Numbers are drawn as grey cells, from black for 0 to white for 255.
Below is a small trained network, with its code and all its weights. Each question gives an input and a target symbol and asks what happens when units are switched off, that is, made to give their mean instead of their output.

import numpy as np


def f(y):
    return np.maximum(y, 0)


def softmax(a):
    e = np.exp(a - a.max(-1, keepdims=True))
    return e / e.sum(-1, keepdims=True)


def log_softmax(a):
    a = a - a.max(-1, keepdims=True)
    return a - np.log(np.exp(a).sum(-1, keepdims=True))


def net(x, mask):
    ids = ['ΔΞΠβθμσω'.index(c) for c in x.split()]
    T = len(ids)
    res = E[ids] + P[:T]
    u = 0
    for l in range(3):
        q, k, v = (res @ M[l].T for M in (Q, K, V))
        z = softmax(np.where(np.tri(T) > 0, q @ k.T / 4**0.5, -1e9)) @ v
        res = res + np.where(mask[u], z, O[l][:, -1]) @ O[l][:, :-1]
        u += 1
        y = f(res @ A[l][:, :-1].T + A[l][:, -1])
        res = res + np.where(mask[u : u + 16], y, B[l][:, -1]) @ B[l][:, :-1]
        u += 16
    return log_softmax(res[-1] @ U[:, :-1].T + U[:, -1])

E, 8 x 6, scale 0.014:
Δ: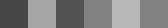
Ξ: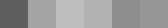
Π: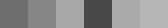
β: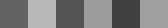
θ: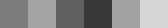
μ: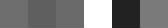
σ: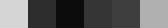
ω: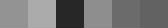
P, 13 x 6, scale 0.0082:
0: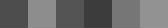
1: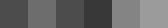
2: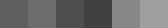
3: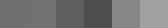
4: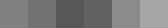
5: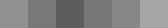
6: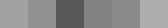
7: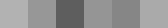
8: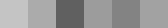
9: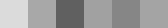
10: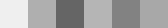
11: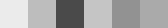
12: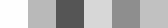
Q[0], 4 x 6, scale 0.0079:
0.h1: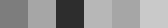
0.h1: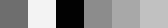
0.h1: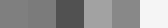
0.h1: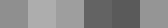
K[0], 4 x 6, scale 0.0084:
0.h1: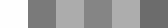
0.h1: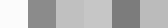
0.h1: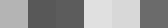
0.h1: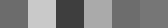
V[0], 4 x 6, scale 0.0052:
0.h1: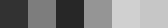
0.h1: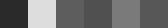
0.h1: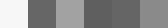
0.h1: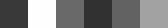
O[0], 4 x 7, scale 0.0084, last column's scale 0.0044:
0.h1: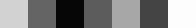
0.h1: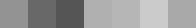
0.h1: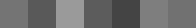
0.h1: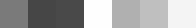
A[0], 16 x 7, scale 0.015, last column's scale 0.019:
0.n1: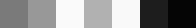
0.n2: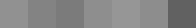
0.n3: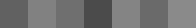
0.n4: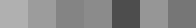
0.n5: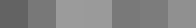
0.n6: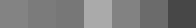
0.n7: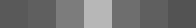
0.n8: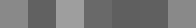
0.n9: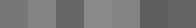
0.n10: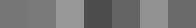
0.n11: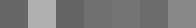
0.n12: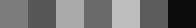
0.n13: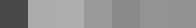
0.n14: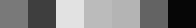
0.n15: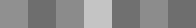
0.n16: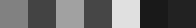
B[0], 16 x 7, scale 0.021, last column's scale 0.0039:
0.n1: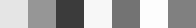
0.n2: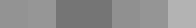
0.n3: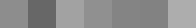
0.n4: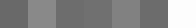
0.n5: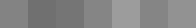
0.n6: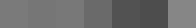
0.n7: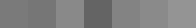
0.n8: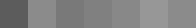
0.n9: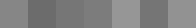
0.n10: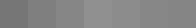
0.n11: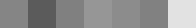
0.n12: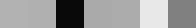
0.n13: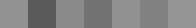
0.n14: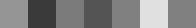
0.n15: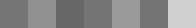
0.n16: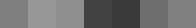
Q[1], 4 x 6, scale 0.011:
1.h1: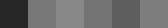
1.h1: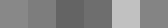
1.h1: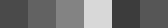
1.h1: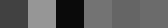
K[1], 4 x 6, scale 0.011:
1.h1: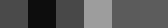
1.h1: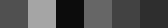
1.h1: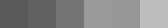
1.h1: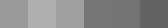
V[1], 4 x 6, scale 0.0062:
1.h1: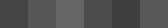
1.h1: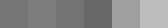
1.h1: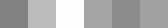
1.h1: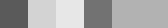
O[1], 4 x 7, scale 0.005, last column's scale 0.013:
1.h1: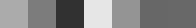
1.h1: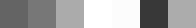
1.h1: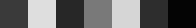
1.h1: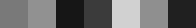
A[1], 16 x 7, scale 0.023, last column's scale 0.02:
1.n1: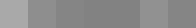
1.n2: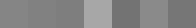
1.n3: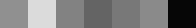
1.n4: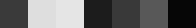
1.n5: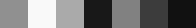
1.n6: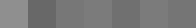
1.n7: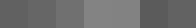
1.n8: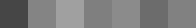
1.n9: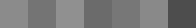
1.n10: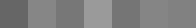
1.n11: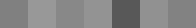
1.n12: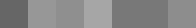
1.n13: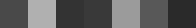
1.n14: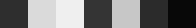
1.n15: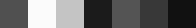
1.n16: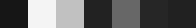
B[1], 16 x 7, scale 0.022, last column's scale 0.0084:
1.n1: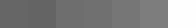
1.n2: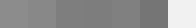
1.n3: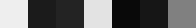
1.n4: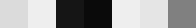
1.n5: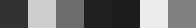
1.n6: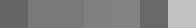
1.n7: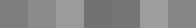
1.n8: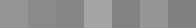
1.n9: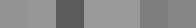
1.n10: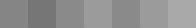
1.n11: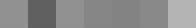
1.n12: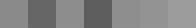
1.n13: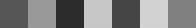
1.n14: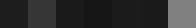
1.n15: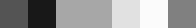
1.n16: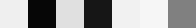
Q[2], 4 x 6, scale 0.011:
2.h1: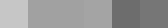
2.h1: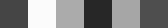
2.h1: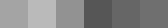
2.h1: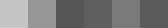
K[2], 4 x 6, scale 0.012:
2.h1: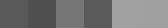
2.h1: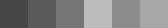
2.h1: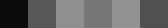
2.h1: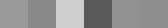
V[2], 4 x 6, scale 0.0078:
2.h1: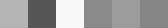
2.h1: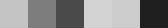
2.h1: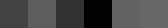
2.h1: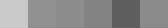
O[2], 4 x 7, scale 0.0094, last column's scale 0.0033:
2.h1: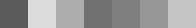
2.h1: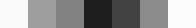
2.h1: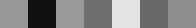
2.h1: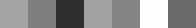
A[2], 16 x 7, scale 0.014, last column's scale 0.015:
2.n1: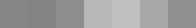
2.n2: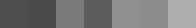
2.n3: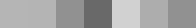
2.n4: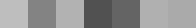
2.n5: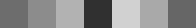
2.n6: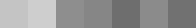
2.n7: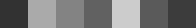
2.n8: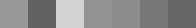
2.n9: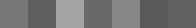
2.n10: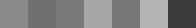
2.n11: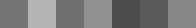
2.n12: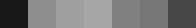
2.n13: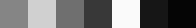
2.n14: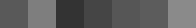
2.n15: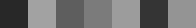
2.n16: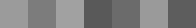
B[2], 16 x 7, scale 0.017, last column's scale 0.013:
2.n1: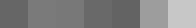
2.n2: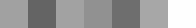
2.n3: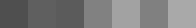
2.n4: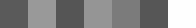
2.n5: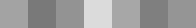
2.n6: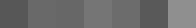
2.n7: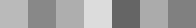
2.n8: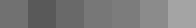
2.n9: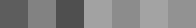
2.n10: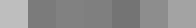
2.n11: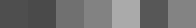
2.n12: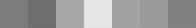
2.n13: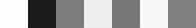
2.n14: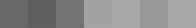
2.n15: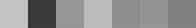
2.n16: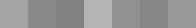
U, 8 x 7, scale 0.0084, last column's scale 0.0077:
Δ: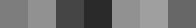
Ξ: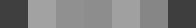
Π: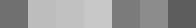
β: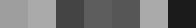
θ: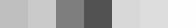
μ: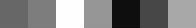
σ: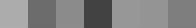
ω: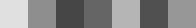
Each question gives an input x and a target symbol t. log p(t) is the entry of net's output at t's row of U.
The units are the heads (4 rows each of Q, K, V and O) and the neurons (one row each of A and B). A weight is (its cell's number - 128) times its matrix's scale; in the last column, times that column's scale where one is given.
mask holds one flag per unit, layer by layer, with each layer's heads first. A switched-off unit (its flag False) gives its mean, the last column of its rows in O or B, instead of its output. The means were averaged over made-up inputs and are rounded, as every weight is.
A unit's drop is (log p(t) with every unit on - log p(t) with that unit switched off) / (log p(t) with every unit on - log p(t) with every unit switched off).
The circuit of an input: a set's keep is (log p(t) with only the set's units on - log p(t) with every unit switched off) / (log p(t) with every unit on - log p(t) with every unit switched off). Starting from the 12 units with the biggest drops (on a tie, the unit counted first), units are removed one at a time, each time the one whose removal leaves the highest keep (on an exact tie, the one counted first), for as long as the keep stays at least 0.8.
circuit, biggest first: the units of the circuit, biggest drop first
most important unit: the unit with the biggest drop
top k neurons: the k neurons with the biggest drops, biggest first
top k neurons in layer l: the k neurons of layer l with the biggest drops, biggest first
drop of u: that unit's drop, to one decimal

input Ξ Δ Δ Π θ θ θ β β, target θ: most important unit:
1.n10
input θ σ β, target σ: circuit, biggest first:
(2.h1 2.n2)
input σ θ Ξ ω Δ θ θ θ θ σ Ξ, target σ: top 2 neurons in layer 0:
(0.n13 0.n5)
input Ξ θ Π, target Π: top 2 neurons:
(2.n5 1.n2)
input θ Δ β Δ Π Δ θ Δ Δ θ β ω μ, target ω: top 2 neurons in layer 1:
(1.n2 1.n12)
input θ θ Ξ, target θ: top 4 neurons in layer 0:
(0.n15 0.n11 0.n2 0.n3)
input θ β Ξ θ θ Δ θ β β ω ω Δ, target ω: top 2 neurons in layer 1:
(1.n2 1.n1)
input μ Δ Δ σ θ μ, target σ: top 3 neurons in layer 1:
(1.n10 1.n9 1.n11)
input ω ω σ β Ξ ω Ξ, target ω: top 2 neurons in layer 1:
(1.n6 1.n2)
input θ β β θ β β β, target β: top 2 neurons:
(1.n2 1.n1)
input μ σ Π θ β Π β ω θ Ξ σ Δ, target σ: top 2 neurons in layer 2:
(2.n8 2.n4)
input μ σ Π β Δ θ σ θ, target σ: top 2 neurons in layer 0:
(0.n11 0.n4)
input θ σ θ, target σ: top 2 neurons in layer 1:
(1.n1 1.n6)
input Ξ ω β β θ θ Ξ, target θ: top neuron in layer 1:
(1.n6)
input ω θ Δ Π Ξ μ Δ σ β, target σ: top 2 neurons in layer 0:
(0.n11 0.n15)
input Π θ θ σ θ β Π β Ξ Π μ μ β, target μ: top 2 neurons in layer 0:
(0.n11 0.n13)
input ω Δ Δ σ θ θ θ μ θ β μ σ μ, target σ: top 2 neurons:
(1.n10 2.n8)
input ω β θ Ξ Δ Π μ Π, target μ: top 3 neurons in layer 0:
(0.n15 0.n6 0.n2)
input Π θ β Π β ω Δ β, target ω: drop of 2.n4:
0.1
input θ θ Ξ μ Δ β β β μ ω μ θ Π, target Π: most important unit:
0.h1
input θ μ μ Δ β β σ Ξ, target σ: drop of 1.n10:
0.2
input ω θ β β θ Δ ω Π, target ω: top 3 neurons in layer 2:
(2.n4 2.n16 2.n1)
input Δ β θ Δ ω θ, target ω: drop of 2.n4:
0.5
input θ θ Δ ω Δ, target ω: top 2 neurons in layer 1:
(1.n2 1.n12)
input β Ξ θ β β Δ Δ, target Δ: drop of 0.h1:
0.2
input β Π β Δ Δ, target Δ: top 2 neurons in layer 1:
(1.n1 1.n6)
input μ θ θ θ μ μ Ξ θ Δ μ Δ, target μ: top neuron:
(0.n15)
